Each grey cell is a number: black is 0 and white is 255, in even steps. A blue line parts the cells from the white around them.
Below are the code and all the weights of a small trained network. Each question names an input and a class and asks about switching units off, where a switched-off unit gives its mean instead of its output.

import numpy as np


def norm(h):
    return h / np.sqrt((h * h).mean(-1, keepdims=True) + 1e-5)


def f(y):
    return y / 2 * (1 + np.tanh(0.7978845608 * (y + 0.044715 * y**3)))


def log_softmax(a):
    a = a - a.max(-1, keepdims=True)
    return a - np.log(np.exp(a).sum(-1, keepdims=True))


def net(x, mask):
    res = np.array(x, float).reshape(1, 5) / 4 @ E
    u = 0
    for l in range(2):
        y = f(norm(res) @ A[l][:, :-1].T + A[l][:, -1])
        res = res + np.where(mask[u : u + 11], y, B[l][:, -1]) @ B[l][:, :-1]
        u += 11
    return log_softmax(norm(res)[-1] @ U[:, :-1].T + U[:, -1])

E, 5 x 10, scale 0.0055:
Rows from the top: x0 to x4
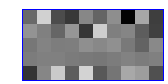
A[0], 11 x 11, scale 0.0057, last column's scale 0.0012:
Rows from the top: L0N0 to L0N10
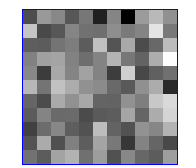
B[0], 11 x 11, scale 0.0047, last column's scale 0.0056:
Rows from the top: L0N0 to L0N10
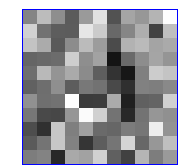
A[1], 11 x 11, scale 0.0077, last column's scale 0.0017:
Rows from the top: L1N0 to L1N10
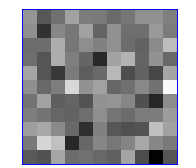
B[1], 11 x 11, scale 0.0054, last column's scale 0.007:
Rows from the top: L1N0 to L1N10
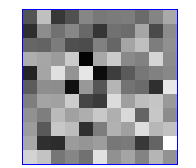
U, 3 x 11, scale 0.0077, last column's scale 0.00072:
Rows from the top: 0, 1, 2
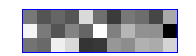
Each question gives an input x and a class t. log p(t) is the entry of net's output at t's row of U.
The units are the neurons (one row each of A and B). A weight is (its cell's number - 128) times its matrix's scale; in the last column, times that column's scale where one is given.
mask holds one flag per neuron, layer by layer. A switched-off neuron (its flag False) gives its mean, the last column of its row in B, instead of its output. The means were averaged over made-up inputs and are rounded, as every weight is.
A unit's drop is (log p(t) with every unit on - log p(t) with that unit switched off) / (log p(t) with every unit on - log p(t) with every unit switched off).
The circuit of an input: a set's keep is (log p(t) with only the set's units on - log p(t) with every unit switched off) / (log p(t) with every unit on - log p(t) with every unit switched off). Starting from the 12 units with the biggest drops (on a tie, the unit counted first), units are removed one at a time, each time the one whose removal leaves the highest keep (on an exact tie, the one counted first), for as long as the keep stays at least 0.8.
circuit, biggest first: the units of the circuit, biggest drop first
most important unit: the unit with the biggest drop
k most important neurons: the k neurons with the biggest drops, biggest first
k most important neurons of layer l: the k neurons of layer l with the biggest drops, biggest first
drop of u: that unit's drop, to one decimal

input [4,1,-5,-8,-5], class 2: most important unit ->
L1N8
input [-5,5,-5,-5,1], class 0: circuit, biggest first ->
[L1N5 L0N0 L1N8]
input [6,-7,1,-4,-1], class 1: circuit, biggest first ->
[L0N0 L1N5]
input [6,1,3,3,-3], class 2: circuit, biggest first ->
[L1N8 L0N9]
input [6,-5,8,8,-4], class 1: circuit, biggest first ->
[L0N0 L1N8]
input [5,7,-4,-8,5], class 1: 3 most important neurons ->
[L1N10 L0N6 L1N9]
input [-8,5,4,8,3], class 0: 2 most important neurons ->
[L1N5 L0N0]
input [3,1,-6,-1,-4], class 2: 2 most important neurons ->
[L1N8 L0N2]
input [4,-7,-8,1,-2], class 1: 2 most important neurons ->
[L0N0 L1N5]
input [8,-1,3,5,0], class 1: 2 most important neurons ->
[L1N9 L0N0]
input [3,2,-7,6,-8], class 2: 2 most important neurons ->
[L1N4 L0N0]
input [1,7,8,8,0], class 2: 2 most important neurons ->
[L0N1 L0N0]
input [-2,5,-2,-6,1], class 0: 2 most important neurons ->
[L1N5 L0N0]
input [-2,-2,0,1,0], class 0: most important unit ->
L0N1
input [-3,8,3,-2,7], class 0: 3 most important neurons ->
[L0N4 L1N5 L0N0]
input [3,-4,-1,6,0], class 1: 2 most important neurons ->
[L0N0 L1N5]
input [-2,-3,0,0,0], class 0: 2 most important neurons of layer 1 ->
[L1N5 L1N6]
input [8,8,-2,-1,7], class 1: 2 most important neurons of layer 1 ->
[L1N10 L1N9]
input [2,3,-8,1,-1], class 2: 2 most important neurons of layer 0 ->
[L0N1 L0N0]
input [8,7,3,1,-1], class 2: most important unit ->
L1N6
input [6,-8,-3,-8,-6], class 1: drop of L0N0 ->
0.2
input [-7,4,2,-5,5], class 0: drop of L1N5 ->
0.3
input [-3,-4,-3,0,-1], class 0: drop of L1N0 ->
0.0
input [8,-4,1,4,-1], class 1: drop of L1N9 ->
0.1
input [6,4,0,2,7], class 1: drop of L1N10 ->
0.5
